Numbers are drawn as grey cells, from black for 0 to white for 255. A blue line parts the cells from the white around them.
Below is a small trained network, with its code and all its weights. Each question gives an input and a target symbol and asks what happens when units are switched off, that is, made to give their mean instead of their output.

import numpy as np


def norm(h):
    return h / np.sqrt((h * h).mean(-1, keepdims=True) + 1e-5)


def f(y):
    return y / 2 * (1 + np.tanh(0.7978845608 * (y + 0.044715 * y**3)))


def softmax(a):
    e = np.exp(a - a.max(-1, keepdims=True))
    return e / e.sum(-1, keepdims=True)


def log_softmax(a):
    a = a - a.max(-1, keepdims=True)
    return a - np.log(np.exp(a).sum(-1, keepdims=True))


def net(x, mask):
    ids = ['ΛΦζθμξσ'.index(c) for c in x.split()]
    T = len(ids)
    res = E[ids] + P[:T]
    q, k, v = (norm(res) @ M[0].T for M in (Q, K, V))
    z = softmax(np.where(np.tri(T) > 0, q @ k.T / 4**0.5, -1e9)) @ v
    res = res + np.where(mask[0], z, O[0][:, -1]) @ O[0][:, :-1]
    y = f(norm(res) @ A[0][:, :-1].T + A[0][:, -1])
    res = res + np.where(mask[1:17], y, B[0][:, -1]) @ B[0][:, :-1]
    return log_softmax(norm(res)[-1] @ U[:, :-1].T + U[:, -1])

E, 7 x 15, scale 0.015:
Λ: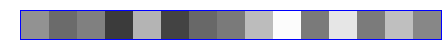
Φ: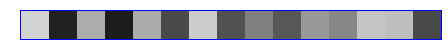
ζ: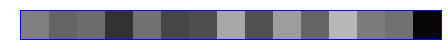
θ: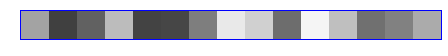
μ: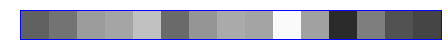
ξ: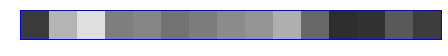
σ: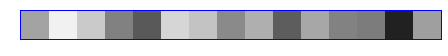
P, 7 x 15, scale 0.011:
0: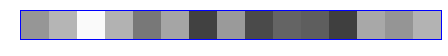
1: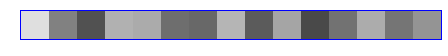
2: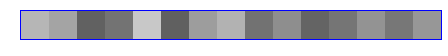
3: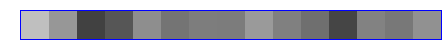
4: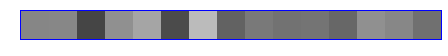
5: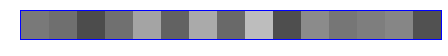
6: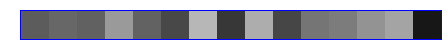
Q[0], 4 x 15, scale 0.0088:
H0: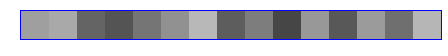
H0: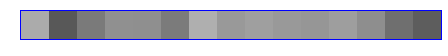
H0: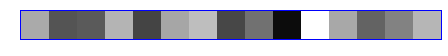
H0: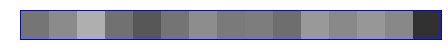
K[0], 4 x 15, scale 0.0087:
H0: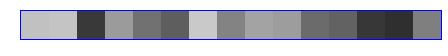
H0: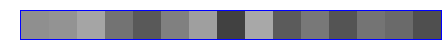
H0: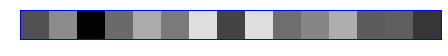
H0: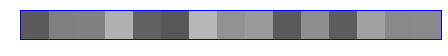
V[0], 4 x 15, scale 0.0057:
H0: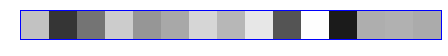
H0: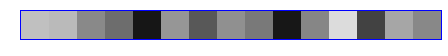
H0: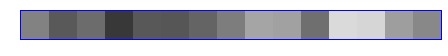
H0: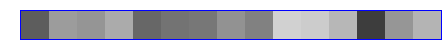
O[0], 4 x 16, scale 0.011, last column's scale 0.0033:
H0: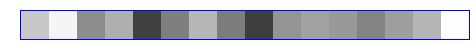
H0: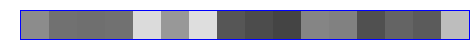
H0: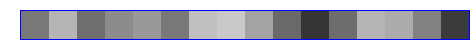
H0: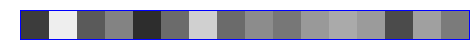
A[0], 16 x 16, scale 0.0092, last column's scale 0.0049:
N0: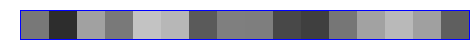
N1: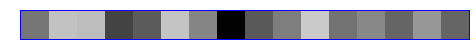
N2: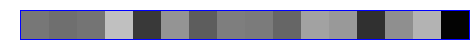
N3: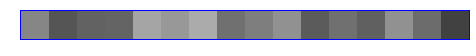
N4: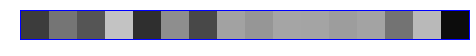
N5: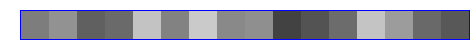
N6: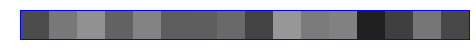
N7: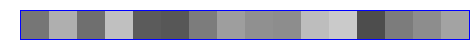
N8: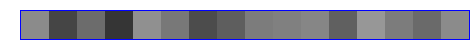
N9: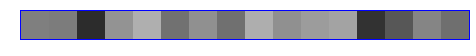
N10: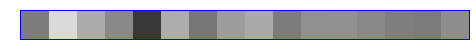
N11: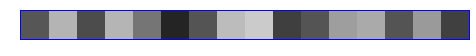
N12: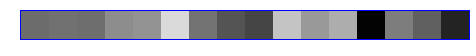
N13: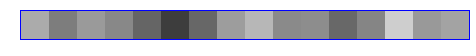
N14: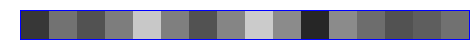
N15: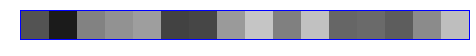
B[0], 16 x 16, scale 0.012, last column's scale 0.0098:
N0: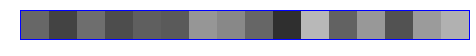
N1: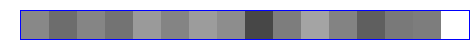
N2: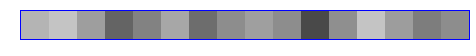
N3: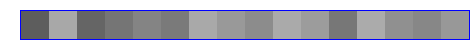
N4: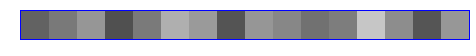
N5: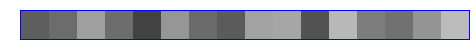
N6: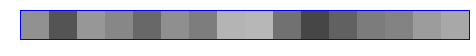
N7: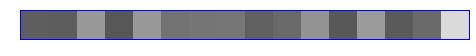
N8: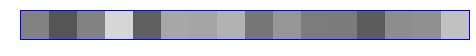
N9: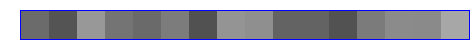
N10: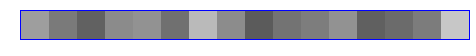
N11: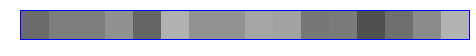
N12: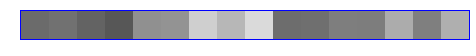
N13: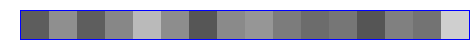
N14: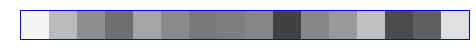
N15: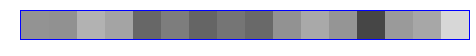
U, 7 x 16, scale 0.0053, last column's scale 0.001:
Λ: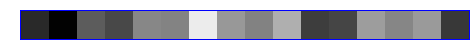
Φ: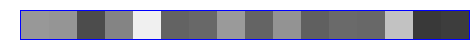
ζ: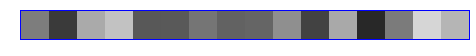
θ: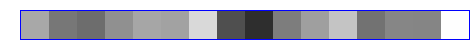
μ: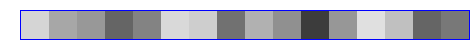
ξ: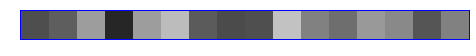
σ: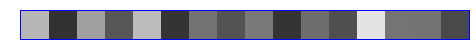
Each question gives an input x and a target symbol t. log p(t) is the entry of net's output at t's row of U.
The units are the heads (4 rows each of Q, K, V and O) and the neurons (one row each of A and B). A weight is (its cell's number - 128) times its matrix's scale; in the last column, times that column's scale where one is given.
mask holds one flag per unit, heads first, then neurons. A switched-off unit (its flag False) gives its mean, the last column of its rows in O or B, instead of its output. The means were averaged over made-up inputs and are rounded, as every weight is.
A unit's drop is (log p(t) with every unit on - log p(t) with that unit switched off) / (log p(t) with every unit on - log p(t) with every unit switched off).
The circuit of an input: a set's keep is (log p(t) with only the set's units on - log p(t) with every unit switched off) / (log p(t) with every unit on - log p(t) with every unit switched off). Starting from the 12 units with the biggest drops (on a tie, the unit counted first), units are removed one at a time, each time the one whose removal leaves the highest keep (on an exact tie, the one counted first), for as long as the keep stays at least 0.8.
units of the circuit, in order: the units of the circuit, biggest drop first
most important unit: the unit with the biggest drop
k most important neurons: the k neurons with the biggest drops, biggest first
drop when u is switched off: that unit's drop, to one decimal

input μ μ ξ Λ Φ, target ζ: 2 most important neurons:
(N8; N15)
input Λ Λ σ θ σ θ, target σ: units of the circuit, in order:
(N7; N2)
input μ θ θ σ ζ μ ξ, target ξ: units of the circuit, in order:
(H0; N4; N7)
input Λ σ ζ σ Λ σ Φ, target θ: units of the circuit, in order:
(H0; N7)
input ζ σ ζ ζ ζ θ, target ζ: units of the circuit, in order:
(N15; H0; N5)
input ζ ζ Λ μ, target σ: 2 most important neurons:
(N14; N0)
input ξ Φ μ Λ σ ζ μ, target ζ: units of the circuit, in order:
(N15; H0)
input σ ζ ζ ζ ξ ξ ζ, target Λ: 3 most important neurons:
(N12; N14; N6)
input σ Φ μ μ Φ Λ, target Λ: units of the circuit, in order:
(H0; N12; N14; N9)
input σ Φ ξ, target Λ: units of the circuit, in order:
(H0; N12; N14)
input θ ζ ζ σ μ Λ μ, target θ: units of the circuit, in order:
(H0)
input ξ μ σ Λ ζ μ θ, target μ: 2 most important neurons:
(N2; N4)
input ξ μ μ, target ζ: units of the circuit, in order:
(H0; N15)
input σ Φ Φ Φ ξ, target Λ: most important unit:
N12
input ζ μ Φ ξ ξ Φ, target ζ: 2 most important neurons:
(N15; N8)
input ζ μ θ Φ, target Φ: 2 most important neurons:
(N13; N14)
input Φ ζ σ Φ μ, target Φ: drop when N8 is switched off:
0.1
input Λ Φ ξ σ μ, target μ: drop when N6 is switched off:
0.0
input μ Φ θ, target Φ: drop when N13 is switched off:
0.3
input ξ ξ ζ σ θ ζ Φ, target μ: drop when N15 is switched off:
0.2
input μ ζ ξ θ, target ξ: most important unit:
N4
